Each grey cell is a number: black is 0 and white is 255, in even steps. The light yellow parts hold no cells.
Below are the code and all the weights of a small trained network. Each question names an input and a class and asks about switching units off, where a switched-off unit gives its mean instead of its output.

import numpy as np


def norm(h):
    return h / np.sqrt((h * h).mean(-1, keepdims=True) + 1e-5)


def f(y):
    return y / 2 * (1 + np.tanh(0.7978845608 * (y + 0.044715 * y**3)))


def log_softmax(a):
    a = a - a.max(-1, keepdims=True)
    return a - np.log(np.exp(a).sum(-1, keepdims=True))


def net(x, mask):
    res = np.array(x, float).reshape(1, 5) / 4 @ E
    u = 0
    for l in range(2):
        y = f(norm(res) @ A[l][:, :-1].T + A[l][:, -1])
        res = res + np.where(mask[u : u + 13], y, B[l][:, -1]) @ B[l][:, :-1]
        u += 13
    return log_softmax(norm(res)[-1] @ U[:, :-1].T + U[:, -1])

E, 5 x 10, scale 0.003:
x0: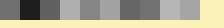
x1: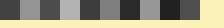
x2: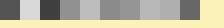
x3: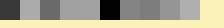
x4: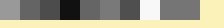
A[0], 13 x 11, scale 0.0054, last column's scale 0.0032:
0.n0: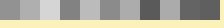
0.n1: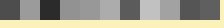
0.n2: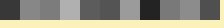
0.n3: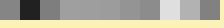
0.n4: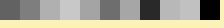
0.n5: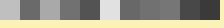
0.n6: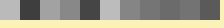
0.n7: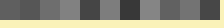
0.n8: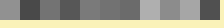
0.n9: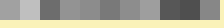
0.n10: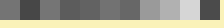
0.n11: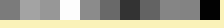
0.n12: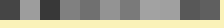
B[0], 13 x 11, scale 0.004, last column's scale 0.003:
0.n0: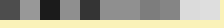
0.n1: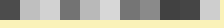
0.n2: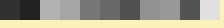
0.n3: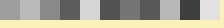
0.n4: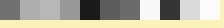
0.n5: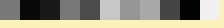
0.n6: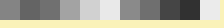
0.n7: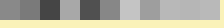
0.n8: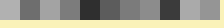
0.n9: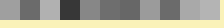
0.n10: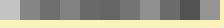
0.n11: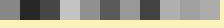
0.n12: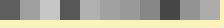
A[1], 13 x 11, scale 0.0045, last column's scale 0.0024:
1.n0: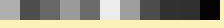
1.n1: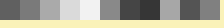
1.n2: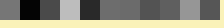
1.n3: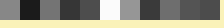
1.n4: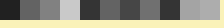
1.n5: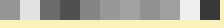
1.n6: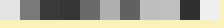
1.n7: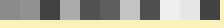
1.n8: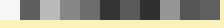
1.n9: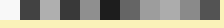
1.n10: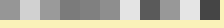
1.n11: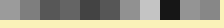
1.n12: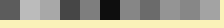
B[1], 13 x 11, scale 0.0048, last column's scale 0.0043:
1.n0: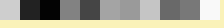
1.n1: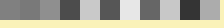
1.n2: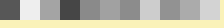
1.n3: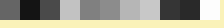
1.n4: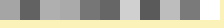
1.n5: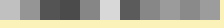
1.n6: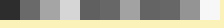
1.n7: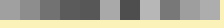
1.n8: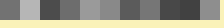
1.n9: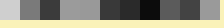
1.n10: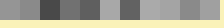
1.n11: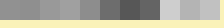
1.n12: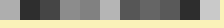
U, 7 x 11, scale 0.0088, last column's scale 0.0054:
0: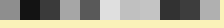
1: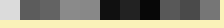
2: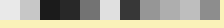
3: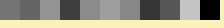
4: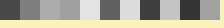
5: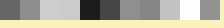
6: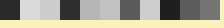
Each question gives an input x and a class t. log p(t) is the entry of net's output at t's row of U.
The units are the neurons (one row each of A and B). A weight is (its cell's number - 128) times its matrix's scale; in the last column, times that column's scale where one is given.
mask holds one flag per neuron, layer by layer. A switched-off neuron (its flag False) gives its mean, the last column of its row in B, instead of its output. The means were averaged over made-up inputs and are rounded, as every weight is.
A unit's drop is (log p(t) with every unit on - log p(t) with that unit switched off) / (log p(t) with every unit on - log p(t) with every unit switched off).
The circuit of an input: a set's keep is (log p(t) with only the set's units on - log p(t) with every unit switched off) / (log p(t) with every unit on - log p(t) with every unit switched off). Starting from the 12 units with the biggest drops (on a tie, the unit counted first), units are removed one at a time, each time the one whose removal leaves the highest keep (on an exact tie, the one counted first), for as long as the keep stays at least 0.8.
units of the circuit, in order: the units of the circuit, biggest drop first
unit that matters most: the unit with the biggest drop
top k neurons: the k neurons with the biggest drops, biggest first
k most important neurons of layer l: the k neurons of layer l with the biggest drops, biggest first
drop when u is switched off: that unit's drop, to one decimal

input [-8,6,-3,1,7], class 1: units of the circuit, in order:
(1.n2, 0.n5, 0.n6, 1.n11)
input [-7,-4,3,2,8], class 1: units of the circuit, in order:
(1.n9, 1.n2, 1.n0, 0.n6)
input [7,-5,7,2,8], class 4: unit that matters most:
0.n1
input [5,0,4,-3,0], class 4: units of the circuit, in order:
(0.n3, 1.n1)
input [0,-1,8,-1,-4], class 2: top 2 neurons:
(0.n0, 1.n5)
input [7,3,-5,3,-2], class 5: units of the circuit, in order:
(1.n2, 1.n12)
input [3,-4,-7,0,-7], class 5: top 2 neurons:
(0.n4, 0.n0)
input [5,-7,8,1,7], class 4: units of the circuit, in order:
(0.n3, 1.n0)
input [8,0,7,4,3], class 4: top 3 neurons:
(1.n1, 0.n4, 0.n3)
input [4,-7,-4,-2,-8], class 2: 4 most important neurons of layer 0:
(0.n0, 0.n4, 0.n3, 0.n1)
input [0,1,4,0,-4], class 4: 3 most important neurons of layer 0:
(0.n2, 0.n1, 0.n7)
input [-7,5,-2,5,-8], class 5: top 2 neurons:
(0.n3, 0.n6)
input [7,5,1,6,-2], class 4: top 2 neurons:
(1.n1, 0.n0)
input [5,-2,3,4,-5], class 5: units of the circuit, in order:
(0.n4)
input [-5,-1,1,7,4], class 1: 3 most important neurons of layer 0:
(0.n0, 0.n7, 0.n4)
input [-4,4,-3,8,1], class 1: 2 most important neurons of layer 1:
(1.n12, 1.n6)
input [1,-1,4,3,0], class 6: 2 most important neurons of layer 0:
(0.n1, 0.n12)
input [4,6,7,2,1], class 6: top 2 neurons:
(0.n1, 0.n12)
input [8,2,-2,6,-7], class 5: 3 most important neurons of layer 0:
(0.n4, 0.n6, 0.n1)
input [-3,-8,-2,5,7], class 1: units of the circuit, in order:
(1.n9)
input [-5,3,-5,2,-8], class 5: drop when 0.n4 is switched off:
0.2
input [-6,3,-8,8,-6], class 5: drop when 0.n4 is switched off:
0.4
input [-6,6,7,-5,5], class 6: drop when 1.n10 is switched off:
0.0
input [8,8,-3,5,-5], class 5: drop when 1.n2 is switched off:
0.1
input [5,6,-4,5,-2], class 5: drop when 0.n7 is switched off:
0.1
